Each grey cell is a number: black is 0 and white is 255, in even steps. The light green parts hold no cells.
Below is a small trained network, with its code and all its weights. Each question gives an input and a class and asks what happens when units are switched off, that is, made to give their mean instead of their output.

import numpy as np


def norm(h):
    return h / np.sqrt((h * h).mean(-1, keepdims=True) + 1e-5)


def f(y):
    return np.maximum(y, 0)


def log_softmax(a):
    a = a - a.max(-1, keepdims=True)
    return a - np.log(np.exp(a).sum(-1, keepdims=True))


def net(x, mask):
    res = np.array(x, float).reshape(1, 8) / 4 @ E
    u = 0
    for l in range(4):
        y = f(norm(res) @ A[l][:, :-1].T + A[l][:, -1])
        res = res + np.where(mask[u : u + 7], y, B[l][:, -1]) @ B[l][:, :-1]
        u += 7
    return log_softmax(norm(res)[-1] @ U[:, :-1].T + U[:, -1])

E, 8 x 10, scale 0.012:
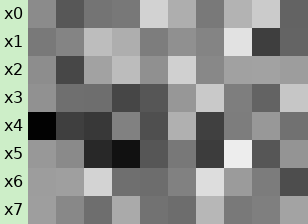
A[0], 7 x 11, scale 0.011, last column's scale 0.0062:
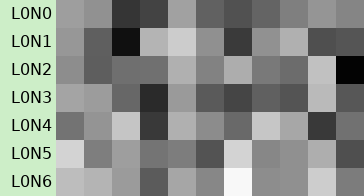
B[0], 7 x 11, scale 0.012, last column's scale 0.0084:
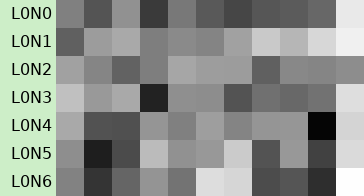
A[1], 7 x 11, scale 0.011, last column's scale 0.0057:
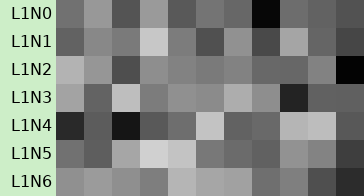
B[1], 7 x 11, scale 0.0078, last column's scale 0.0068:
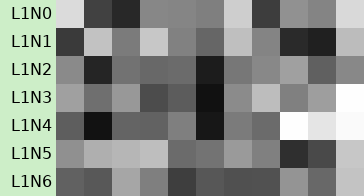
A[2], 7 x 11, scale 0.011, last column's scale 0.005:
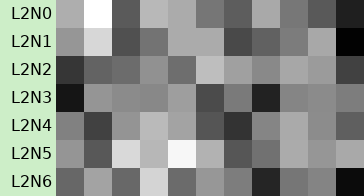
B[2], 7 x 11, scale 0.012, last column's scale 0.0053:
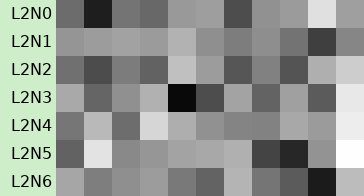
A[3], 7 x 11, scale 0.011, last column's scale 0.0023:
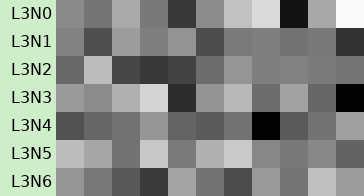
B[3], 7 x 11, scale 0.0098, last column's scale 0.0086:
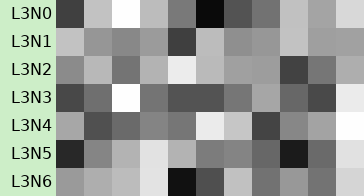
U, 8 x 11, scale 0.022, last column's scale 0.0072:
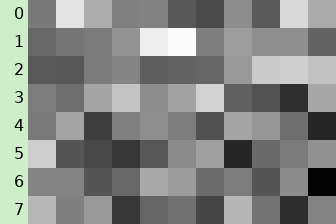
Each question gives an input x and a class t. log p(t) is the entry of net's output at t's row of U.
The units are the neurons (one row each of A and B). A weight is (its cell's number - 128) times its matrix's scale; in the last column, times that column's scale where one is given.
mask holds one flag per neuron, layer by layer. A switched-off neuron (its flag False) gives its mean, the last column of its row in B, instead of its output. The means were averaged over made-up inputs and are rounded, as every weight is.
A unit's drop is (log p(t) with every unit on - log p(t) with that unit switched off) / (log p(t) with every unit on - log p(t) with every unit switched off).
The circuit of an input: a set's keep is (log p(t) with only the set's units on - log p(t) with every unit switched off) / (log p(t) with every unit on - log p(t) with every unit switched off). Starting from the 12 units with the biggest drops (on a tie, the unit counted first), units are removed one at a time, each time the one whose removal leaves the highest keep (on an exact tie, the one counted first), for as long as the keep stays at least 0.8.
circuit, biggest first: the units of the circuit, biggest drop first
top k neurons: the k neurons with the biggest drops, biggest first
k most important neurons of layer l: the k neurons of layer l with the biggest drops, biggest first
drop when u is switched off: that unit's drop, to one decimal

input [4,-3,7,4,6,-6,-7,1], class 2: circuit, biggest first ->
L1N4
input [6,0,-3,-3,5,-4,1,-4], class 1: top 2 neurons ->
L0N1; L2N2
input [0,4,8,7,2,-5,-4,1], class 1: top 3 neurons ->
L2N2; L0N5; L2N3
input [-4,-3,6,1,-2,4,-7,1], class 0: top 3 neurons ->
L0N6; L0N3; L0N5
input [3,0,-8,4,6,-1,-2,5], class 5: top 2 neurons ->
L0N0; L3N0
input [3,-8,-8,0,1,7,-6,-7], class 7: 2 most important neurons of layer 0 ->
L0N3; L0N6
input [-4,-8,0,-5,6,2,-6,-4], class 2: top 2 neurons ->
L0N1; L1N4
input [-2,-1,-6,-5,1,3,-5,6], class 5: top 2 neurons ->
L0N0; L3N0
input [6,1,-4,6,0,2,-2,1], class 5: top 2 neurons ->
L3N3; L0N2
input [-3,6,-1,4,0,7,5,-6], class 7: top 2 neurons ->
L0N4; L0N1
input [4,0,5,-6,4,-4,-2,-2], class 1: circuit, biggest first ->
L0N1; L2N2
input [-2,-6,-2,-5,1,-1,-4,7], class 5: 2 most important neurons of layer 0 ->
L0N0; L0N3
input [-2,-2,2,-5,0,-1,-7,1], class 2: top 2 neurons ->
L1N4; L0N1
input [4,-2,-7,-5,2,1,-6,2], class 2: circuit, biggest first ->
L0N1
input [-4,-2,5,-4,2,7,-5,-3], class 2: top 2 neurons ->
L1N4; L2N5
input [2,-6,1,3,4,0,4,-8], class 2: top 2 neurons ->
L0N6; L1N4
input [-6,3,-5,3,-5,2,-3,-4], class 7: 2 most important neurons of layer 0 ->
L0N3; L0N1
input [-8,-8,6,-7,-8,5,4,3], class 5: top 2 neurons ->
L0N3; L0N1
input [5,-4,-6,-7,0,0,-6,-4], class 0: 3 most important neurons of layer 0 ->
L0N1; L0N6; L0N5
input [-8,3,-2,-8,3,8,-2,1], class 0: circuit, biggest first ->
L0N6
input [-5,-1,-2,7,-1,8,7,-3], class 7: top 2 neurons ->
L3N0; L3N4
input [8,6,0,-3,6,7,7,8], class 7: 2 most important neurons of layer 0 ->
L0N4; L0N5
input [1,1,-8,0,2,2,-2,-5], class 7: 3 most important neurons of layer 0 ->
L0N3; L0N6; L0N5
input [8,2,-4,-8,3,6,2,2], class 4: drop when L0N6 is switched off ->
0.2
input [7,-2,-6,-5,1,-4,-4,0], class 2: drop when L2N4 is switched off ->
-0.2
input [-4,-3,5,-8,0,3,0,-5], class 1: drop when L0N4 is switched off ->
0.2
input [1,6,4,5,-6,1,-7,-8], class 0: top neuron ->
L3N0
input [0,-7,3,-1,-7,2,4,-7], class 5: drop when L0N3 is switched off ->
0.2
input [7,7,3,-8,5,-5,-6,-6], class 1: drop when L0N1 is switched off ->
0.1
